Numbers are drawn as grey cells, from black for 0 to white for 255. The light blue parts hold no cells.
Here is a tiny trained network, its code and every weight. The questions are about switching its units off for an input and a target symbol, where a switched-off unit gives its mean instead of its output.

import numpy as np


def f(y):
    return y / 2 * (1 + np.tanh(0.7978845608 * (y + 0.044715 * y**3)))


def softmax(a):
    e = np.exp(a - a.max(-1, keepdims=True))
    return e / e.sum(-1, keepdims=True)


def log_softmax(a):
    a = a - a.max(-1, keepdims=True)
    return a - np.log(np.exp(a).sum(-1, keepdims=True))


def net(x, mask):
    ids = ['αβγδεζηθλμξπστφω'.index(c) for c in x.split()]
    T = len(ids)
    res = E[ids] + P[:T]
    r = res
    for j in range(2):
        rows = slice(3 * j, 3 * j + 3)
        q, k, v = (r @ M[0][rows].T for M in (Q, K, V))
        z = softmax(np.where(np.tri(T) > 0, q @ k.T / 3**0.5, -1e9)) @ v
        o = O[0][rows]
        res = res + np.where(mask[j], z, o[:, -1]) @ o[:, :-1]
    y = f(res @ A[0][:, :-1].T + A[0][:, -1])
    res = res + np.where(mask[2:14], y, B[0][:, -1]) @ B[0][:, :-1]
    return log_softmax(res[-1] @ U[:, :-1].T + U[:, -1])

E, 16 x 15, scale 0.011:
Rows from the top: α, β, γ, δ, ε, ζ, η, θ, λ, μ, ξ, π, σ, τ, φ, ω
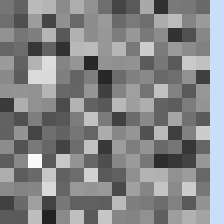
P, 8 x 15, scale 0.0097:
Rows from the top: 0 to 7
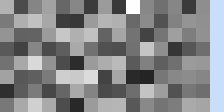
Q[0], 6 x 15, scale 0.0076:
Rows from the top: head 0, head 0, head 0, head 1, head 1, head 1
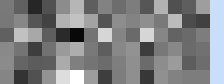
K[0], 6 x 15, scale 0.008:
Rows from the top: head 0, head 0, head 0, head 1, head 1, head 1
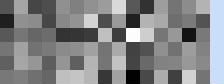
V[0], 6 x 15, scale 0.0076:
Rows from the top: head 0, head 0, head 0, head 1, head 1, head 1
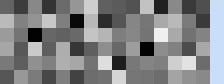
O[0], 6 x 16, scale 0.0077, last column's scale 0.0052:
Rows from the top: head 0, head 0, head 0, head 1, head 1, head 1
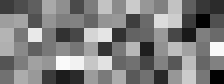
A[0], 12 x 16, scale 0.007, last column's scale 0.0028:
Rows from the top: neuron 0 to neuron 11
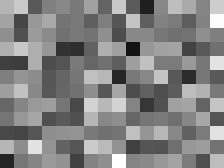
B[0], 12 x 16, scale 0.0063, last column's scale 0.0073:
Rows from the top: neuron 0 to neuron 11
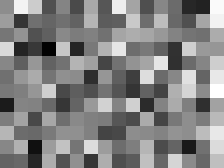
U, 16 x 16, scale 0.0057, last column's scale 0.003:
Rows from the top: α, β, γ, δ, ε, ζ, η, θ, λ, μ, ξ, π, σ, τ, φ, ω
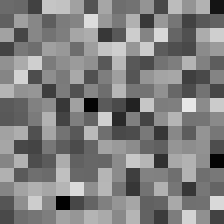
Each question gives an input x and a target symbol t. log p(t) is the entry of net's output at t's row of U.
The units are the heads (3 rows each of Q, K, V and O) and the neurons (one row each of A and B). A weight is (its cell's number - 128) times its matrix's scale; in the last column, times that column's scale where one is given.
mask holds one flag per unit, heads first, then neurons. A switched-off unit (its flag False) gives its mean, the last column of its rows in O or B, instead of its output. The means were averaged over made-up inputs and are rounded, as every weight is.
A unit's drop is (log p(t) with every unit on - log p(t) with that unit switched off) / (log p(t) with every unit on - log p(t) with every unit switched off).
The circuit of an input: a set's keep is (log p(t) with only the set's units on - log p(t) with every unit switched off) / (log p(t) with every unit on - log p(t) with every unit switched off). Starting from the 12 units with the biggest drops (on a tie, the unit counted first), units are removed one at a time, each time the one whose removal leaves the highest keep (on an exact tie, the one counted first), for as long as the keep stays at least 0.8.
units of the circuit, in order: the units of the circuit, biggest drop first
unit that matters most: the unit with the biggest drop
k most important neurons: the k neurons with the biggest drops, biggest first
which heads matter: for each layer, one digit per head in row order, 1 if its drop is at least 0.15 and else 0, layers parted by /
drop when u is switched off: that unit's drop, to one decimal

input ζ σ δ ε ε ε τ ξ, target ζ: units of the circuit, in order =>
head 0
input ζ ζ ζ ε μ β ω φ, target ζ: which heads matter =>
10
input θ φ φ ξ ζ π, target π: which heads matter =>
11
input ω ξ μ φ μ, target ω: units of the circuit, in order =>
head 0; head 1
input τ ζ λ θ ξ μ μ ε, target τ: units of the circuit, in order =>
head 1; head 0
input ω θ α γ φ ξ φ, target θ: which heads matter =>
01
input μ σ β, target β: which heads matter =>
01
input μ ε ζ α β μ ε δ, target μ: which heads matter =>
10
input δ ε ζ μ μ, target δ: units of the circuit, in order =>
head 0; head 1; neuron 10
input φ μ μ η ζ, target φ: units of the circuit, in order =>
head 1; neuron 7
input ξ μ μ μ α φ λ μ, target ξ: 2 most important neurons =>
neuron 3; neuron 11
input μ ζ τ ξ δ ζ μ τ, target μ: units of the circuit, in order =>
head 0; neuron 10
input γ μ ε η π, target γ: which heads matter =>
01
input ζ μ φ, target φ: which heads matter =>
01
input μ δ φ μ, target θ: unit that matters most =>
head 1
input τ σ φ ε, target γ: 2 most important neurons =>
neuron 6; neuron 5
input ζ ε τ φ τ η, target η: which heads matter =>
11
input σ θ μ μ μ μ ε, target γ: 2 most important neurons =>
neuron 4; neuron 5
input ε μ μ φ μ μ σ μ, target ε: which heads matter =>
10
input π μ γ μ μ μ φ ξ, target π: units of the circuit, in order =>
head 0
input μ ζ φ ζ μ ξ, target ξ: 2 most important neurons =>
neuron 3; neuron 11
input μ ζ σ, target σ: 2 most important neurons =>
neuron 3; neuron 5
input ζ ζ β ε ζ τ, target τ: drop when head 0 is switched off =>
0.3
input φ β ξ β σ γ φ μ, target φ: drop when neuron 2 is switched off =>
0.0
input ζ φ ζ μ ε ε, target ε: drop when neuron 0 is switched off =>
0.3
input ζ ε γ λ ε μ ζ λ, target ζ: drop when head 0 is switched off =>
1.1
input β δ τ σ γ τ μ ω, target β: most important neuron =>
neuron 7
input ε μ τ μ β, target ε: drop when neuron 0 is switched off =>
0.1
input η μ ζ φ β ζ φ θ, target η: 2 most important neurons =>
neuron 3; neuron 0
